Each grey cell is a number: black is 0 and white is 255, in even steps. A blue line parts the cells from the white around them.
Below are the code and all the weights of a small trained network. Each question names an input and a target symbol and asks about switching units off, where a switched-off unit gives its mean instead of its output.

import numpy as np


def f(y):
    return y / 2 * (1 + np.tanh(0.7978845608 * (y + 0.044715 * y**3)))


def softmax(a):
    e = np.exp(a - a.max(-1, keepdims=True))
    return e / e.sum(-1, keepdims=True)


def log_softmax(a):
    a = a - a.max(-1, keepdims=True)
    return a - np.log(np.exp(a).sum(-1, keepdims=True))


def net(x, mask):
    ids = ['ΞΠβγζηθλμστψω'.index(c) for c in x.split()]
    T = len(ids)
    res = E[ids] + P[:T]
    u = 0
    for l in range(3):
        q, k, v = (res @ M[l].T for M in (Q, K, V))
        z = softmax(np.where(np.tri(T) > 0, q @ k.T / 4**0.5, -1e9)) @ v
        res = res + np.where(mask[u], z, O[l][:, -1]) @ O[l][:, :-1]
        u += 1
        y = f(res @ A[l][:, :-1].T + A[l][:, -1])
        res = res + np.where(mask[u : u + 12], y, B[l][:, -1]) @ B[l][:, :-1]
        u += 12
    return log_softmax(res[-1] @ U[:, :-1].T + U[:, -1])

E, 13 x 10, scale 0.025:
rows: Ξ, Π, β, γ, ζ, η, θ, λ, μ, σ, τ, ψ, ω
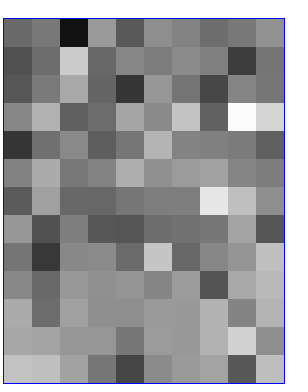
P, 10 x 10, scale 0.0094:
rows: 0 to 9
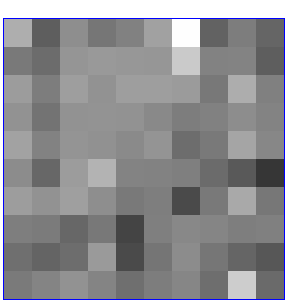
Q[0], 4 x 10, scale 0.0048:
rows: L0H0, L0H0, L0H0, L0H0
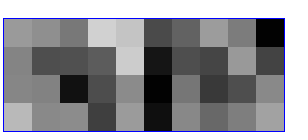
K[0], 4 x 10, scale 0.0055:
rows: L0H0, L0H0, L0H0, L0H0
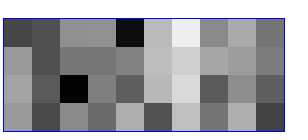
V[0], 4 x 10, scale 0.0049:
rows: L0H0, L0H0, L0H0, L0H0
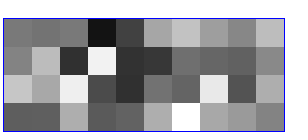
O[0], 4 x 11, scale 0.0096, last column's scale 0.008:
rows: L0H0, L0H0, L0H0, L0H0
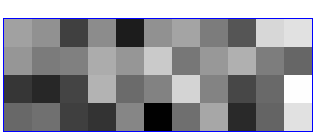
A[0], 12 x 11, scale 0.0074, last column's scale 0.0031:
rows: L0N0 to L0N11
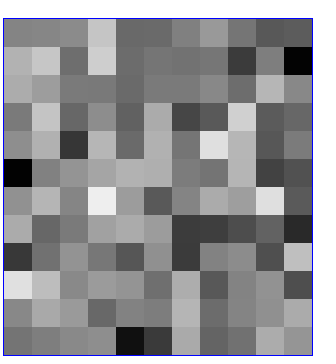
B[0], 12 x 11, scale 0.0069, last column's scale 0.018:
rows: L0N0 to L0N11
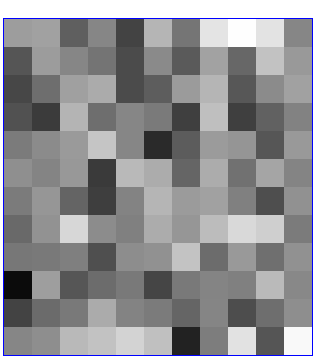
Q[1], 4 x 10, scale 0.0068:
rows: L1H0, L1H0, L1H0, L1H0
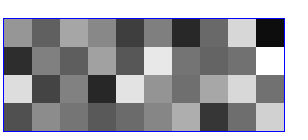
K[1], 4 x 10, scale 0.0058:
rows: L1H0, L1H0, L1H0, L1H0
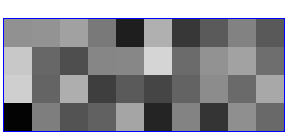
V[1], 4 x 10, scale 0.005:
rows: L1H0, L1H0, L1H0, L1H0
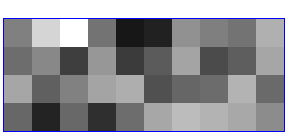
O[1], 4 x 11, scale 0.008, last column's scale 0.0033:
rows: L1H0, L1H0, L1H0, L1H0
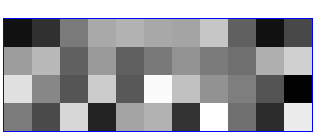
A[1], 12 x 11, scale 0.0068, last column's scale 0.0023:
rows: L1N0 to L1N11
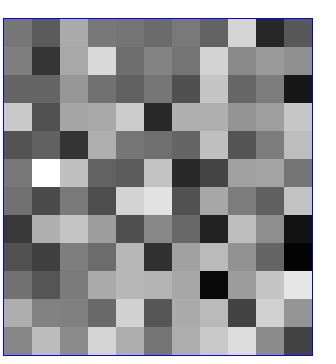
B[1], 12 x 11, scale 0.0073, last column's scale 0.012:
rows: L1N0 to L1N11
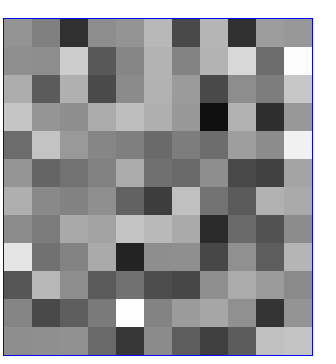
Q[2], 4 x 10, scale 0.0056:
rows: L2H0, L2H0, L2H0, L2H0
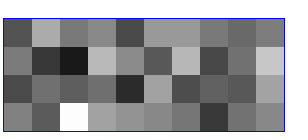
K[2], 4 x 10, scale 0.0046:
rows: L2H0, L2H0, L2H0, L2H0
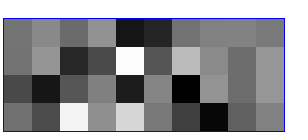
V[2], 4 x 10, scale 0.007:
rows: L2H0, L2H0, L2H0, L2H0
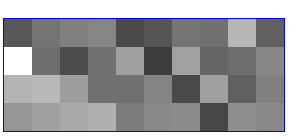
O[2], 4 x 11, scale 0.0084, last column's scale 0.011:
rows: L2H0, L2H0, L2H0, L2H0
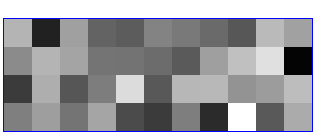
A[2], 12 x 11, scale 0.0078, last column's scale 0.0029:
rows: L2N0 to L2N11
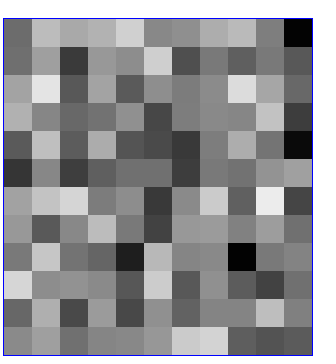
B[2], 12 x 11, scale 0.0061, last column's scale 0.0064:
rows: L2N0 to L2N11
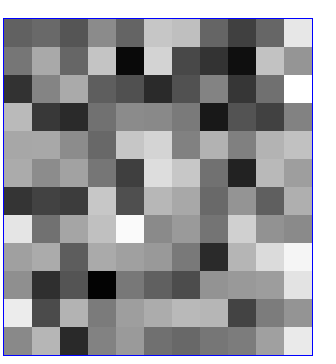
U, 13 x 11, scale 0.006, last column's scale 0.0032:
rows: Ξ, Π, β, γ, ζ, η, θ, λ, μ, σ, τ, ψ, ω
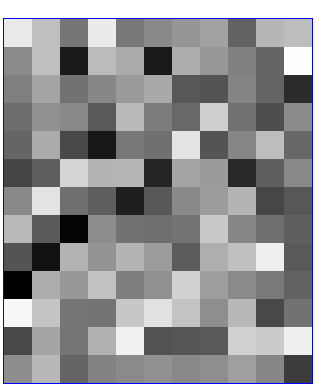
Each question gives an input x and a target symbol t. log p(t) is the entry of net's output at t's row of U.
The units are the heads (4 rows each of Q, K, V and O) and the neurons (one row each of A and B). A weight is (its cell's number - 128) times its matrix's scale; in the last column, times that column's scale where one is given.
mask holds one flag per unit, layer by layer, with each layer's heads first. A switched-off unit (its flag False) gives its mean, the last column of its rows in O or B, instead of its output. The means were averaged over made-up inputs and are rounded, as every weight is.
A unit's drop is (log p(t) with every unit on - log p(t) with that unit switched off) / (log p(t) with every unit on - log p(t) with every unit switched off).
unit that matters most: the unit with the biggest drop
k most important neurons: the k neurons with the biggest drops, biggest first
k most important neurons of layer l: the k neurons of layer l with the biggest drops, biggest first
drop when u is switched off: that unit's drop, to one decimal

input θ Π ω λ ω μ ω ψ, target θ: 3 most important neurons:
[L1N8, L2N2, L1N1]
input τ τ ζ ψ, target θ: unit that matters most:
L2N2
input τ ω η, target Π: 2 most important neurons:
[L0N11, L1N1]
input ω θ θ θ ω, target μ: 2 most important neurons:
[L1N8, L0N4]
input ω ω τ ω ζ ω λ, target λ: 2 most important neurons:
[L1N0, L1N8]
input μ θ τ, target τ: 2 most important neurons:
[L1N10, L0N11]
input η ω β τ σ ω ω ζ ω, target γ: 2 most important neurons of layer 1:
[L1N5, L1N6]
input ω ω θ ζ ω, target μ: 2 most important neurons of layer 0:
[L0N4, L0N1]
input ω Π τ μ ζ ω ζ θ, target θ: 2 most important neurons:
[L1N8, L0N4]
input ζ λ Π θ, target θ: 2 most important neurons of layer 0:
[L0N4, L0N11]
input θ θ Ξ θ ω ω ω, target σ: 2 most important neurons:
[L0N11, L1N1]
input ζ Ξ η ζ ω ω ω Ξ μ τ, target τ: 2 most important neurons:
[L0N11, L1N1]
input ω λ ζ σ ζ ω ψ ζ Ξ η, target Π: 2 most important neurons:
[L0N11, L1N1]
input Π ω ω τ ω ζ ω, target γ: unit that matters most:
L1H0
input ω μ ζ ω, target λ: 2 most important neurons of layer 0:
[L0N1, L0N4]
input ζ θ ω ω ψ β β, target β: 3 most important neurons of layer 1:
[L1N7, L1N0, L1N1]
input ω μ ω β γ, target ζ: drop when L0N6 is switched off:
0.1
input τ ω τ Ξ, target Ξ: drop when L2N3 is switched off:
0.0
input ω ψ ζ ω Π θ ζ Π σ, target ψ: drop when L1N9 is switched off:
0.2
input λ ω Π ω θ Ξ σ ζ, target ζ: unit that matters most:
L0N11
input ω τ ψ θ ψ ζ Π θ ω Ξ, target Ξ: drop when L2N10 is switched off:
0.2
